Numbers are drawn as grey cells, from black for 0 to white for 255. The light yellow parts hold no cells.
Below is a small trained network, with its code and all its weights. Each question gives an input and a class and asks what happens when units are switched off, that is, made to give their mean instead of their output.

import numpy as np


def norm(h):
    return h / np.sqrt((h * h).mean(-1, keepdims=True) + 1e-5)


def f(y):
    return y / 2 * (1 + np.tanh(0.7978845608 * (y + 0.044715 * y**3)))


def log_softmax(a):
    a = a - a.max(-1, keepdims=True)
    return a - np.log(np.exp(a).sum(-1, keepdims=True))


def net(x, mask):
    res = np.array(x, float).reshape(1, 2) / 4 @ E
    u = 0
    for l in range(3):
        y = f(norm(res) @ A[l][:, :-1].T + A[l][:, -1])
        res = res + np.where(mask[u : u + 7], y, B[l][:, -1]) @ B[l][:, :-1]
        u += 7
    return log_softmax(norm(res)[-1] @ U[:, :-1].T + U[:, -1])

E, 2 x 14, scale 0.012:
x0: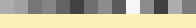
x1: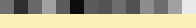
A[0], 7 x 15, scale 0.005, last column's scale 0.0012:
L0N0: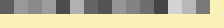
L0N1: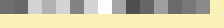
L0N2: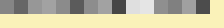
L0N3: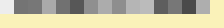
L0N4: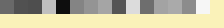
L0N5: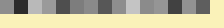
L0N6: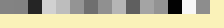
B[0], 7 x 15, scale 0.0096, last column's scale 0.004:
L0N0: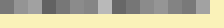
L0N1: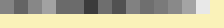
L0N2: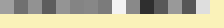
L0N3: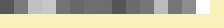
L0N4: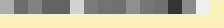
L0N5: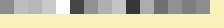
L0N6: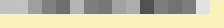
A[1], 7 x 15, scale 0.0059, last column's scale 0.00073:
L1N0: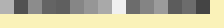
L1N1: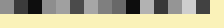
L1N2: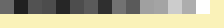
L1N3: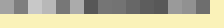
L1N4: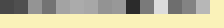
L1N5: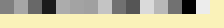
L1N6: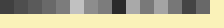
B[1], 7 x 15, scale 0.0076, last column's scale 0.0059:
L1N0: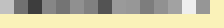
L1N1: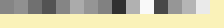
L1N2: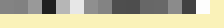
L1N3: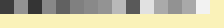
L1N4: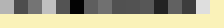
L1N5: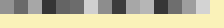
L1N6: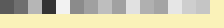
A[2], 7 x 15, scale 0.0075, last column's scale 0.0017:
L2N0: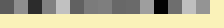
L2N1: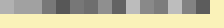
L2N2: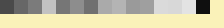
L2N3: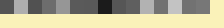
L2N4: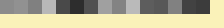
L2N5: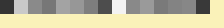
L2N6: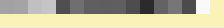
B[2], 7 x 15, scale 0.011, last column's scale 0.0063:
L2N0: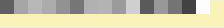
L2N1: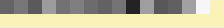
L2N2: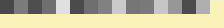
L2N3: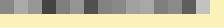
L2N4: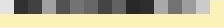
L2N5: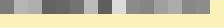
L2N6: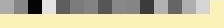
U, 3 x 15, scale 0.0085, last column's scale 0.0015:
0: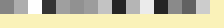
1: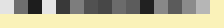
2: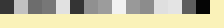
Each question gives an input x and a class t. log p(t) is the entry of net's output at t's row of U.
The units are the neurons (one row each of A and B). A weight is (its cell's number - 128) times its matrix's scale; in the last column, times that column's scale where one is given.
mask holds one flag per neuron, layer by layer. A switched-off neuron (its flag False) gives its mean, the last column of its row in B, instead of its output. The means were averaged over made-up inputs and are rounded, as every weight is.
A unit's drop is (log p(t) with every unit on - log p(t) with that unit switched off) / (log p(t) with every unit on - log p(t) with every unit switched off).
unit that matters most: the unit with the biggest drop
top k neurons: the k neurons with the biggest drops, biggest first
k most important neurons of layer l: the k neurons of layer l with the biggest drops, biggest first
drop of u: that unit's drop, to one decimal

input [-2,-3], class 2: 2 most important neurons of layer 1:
[L1N6, L1N2]
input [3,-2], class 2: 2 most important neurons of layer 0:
[L0N3, L0N6]
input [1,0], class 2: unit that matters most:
L1N3
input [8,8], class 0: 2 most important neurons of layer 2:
[L2N6, L2N0]
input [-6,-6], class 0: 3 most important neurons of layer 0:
[L0N3, L0N2, L0N5]
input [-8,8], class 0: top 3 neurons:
[L1N1, L0N3, L2N4]
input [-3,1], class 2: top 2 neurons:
[L1N3, L0N6]
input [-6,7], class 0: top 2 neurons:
[L1N1, L0N3]
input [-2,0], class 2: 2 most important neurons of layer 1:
[L1N3, L1N4]
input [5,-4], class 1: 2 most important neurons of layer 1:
[L1N2, L1N1]
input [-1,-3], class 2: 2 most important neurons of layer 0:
[L0N1, L0N0]
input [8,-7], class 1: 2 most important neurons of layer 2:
[L2N4, L2N1]
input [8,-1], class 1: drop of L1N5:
0.0
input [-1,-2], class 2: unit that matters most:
L0N1
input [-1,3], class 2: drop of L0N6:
1.1
